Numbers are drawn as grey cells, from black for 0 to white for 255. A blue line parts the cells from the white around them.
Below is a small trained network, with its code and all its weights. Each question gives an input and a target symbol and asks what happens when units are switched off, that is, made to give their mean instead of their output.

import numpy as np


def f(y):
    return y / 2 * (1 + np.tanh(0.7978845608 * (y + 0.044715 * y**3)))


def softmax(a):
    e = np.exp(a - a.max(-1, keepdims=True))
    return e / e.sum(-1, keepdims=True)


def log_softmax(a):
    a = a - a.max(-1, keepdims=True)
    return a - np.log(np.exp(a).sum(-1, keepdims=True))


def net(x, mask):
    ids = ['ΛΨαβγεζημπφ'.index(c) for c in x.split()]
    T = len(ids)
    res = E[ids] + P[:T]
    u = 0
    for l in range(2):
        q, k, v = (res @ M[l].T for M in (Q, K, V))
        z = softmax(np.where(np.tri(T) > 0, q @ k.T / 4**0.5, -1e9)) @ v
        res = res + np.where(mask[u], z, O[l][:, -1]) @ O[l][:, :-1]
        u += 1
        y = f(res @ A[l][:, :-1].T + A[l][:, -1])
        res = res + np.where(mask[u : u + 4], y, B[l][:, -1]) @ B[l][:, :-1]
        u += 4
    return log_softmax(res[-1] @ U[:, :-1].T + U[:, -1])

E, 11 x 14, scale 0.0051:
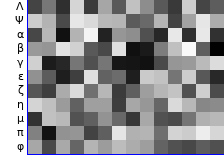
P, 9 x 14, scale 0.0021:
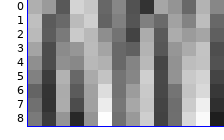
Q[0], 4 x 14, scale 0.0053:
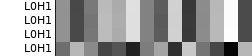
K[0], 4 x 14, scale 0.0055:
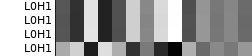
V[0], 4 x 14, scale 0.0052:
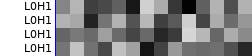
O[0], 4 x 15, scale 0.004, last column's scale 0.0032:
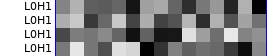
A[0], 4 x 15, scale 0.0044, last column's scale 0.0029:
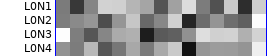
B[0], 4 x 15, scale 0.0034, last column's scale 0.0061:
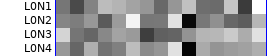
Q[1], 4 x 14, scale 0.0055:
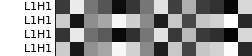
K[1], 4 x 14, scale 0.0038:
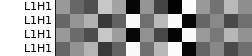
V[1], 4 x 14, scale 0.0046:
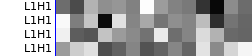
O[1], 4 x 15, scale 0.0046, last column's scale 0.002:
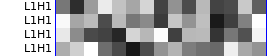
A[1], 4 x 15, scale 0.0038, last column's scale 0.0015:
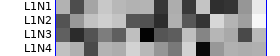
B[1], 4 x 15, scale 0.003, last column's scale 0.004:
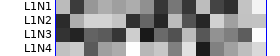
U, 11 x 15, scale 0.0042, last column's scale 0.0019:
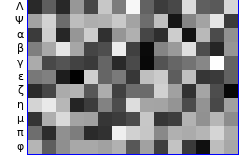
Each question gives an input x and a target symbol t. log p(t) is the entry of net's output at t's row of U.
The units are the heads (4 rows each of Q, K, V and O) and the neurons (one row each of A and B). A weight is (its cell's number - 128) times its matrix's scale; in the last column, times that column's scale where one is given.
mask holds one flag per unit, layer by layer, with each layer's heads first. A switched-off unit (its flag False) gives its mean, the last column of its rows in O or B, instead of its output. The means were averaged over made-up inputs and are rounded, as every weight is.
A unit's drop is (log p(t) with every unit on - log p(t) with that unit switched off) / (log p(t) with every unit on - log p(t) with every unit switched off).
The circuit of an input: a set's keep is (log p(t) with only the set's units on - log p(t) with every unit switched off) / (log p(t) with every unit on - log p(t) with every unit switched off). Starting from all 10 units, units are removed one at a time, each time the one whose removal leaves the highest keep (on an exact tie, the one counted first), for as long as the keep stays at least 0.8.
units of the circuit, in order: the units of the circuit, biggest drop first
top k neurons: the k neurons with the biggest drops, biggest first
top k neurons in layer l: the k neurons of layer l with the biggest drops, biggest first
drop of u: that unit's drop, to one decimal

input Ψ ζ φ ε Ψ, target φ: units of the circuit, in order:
[L1H1, L1N1, L0N3]
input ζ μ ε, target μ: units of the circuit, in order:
[L1H1, L1N2, L0H1]
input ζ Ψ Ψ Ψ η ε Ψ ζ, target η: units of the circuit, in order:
[L1H1, L0N4, L0N1]
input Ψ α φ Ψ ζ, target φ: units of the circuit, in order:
[L1H1, L1N1, L0N3]
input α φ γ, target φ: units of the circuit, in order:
[L1H1, L1N1]
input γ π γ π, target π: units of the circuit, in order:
[L0H1, L1H1]
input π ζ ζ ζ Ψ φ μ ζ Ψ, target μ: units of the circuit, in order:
[L1H1, L1N2, L0H1, L0N1]
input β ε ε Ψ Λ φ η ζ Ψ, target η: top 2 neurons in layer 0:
[L0N4, L0N1]
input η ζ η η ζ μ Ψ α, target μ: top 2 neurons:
[L1N2, L0N3]
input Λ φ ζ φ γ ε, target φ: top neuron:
[L1N1]
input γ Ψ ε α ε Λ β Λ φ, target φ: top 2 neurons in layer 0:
[L0N2, L0N4]
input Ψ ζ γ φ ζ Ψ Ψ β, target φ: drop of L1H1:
1.1
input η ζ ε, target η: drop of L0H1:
0.2
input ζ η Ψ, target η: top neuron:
[L0N3]
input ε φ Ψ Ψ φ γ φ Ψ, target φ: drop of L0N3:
0.1
